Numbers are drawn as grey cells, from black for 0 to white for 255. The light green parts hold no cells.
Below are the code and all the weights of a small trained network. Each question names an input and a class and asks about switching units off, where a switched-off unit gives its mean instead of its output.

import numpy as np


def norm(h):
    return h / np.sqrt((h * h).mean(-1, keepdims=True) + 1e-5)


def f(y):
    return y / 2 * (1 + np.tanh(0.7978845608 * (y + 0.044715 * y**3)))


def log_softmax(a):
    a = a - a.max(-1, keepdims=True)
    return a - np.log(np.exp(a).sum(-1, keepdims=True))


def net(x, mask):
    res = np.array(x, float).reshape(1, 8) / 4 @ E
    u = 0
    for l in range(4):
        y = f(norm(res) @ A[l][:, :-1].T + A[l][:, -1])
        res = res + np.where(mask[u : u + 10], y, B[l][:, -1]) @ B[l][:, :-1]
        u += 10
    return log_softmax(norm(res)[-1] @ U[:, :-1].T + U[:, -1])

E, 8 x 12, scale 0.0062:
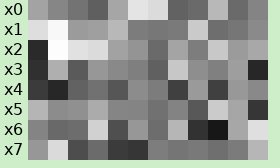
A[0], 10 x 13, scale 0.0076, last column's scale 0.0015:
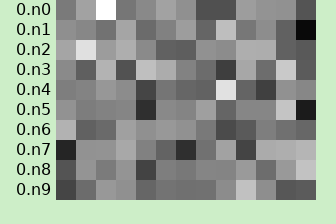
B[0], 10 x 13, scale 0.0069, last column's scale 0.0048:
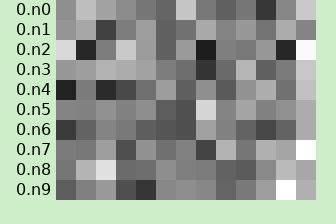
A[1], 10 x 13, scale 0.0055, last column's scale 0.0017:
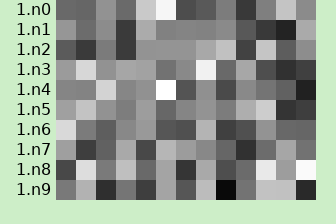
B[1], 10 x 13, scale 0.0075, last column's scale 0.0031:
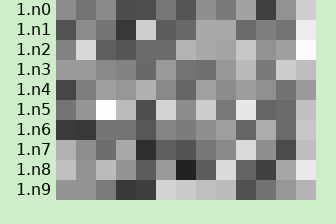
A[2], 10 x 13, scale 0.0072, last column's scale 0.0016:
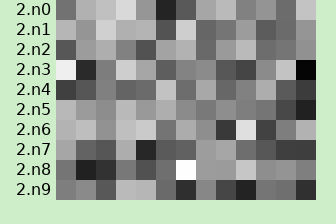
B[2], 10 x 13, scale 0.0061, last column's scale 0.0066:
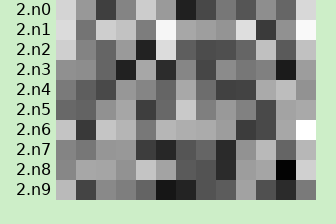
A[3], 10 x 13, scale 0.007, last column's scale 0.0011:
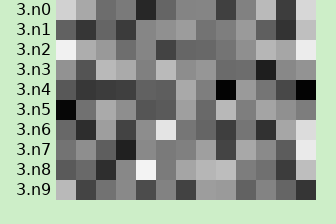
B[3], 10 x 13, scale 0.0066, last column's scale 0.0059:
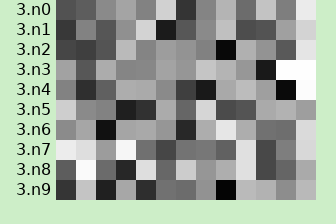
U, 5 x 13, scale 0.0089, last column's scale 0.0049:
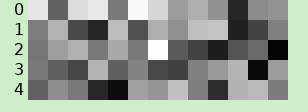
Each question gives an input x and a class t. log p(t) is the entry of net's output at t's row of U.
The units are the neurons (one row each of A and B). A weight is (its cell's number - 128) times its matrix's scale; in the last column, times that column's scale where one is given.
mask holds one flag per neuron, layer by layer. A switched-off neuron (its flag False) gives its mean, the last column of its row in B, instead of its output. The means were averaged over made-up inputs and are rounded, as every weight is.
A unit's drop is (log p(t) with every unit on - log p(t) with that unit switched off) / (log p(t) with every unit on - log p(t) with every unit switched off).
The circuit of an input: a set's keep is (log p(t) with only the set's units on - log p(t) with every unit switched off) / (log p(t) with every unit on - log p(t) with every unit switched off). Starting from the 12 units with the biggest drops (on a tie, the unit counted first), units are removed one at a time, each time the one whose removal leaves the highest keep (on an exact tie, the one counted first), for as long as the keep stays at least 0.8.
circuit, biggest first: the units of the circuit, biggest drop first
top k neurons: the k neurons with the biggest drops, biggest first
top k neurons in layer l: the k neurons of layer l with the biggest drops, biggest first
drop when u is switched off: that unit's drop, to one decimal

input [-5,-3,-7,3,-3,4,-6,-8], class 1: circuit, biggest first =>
(1.n1, 3.n8)
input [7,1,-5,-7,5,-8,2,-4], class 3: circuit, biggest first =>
(1.n7, 2.n1, 2.n6)
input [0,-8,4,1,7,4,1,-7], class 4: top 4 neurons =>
(0.n9, 0.n2, 3.n5, 1.n8)
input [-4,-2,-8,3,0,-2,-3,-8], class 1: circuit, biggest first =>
(1.n1, 3.n8)
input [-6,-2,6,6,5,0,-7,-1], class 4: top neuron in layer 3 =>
(3.n5)
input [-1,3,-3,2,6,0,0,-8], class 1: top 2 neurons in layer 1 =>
(1.n1, 1.n2)
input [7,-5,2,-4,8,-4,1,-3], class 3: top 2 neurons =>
(2.n1, 2.n6)
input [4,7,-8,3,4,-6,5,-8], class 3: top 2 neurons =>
(1.n7, 2.n7)
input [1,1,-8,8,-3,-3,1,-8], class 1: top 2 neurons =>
(1.n1, 3.n8)
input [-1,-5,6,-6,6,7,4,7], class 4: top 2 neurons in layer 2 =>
(2.n1, 2.n6)
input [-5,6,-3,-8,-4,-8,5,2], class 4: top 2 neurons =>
(0.n2, 0.n4)
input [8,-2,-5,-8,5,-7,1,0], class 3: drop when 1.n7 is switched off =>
0.2
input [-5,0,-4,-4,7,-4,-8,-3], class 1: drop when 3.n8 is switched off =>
0.1
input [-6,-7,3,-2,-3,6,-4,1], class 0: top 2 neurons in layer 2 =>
(2.n1, 2.n7)
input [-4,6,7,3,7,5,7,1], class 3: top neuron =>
(0.n2)
